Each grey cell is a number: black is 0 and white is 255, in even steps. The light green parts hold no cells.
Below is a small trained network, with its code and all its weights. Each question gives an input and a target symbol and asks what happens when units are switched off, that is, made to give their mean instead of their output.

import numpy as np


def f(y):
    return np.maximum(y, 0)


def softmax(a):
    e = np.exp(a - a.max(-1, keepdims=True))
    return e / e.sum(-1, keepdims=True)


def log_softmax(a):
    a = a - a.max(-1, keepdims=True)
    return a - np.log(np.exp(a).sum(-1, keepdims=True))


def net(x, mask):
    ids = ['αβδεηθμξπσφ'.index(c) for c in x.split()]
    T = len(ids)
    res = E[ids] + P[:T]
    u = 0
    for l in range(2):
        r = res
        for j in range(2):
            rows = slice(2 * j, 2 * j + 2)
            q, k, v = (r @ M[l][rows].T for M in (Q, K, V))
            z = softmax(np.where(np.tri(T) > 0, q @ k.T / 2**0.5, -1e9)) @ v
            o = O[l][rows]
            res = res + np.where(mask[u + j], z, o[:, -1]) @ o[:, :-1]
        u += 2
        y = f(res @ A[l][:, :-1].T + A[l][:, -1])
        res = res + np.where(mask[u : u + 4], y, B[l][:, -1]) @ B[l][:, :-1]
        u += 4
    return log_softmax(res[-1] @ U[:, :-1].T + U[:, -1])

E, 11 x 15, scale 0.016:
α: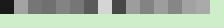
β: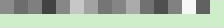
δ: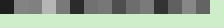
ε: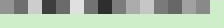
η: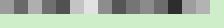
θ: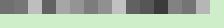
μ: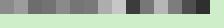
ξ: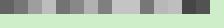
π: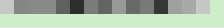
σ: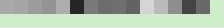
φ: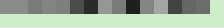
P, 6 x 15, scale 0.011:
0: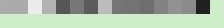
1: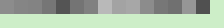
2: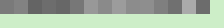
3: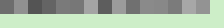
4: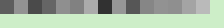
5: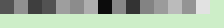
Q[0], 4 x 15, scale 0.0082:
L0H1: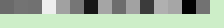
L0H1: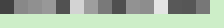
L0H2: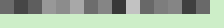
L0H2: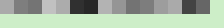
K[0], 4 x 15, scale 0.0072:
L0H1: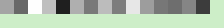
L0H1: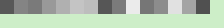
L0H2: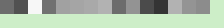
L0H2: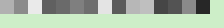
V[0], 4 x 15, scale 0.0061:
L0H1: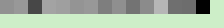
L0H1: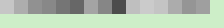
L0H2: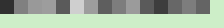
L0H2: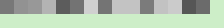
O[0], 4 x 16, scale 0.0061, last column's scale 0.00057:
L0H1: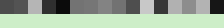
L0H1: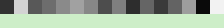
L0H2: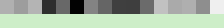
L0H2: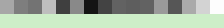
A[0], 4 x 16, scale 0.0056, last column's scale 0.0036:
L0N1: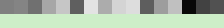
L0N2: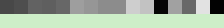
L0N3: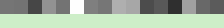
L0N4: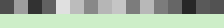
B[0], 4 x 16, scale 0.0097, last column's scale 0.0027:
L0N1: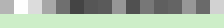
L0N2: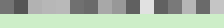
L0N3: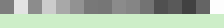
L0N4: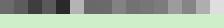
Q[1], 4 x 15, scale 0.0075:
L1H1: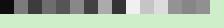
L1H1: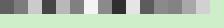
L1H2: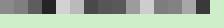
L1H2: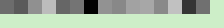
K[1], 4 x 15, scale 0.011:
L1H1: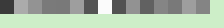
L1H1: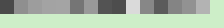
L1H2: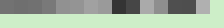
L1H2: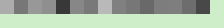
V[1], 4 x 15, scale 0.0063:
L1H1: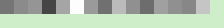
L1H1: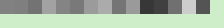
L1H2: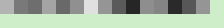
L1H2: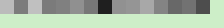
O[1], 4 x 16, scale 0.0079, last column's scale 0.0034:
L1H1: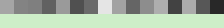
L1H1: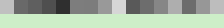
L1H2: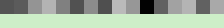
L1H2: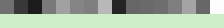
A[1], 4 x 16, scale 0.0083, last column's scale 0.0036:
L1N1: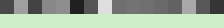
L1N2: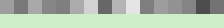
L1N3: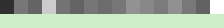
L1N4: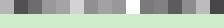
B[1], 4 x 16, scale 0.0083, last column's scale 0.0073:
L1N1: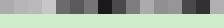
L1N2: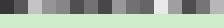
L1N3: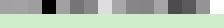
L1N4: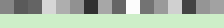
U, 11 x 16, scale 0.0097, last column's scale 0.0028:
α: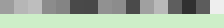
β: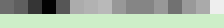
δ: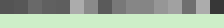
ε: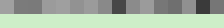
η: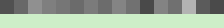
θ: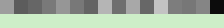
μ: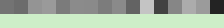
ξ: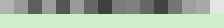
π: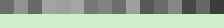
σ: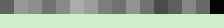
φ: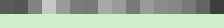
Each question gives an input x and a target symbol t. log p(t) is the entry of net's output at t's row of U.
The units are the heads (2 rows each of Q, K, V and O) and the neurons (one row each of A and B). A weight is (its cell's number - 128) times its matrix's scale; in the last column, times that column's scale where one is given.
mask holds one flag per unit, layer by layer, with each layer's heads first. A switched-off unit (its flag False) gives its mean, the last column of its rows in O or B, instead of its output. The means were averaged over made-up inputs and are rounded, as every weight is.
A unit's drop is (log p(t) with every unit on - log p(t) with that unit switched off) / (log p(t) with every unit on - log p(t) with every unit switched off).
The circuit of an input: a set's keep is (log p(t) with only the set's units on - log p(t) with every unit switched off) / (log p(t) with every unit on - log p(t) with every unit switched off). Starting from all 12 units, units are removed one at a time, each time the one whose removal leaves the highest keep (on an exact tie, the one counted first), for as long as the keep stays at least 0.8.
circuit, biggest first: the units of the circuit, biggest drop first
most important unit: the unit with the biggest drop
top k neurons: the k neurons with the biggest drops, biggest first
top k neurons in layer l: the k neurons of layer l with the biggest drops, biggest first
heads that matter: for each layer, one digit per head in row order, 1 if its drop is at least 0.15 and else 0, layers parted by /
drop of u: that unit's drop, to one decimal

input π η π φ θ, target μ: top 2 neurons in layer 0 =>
L0N2, L0N1
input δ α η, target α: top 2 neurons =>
L1N2, L0N3
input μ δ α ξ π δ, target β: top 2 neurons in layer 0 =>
L0N1, L0N3
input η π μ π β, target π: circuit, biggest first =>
L0N3, L0H1, L1N4
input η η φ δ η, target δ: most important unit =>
L0H2
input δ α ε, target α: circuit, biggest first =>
L1H2, L1N2
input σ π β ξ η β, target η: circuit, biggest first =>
L1H2, L1N2
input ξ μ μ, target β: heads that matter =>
11 / 00
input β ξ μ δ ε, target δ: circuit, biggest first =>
L0H1, L0N1, L1H1, L1N2
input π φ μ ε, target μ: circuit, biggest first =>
L0H1, L0N2
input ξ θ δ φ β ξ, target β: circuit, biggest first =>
L0H1, L1N3, L1N1
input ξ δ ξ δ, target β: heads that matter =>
10 / 10
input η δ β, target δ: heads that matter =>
11 / 10
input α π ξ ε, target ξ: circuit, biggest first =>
L0H2
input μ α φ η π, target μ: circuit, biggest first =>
L0H2, L0N2
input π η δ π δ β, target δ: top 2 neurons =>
L1N2, L1N3
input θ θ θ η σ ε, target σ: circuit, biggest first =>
L0H1, L0N3, L0H2, L1H1
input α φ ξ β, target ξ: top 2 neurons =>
L1N3, L0N3
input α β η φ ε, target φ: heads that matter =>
01 / 00
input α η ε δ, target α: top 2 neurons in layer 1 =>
L1N1, L1N3
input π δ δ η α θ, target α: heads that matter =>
10 / 10
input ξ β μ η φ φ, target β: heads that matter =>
01 / 00
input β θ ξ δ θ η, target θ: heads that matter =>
10 / 00
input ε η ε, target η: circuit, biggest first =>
L1H2, L1N2
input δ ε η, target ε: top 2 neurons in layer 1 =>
L1N1, L1N3
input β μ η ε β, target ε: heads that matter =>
00 / 11
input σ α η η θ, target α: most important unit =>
L0H1
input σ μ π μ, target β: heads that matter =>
10 / 00
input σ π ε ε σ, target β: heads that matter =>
00 / 00
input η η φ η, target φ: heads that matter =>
01 / 00
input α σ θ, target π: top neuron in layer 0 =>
L0N3
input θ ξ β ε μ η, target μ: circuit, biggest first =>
L0N2, L0H1
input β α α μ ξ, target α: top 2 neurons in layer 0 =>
L0N1, L0N4
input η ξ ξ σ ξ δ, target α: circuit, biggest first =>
L1N3
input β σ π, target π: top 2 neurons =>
L1N4, L0N3
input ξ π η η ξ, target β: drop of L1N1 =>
0.1
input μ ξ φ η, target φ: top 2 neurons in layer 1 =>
L1N4, L1N2
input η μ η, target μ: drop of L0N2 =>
0.5
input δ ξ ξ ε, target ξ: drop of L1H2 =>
-0.1
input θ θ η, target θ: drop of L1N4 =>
0.4
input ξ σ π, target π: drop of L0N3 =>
0.2
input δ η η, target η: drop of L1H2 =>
0.7
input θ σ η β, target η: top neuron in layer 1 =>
L1N2
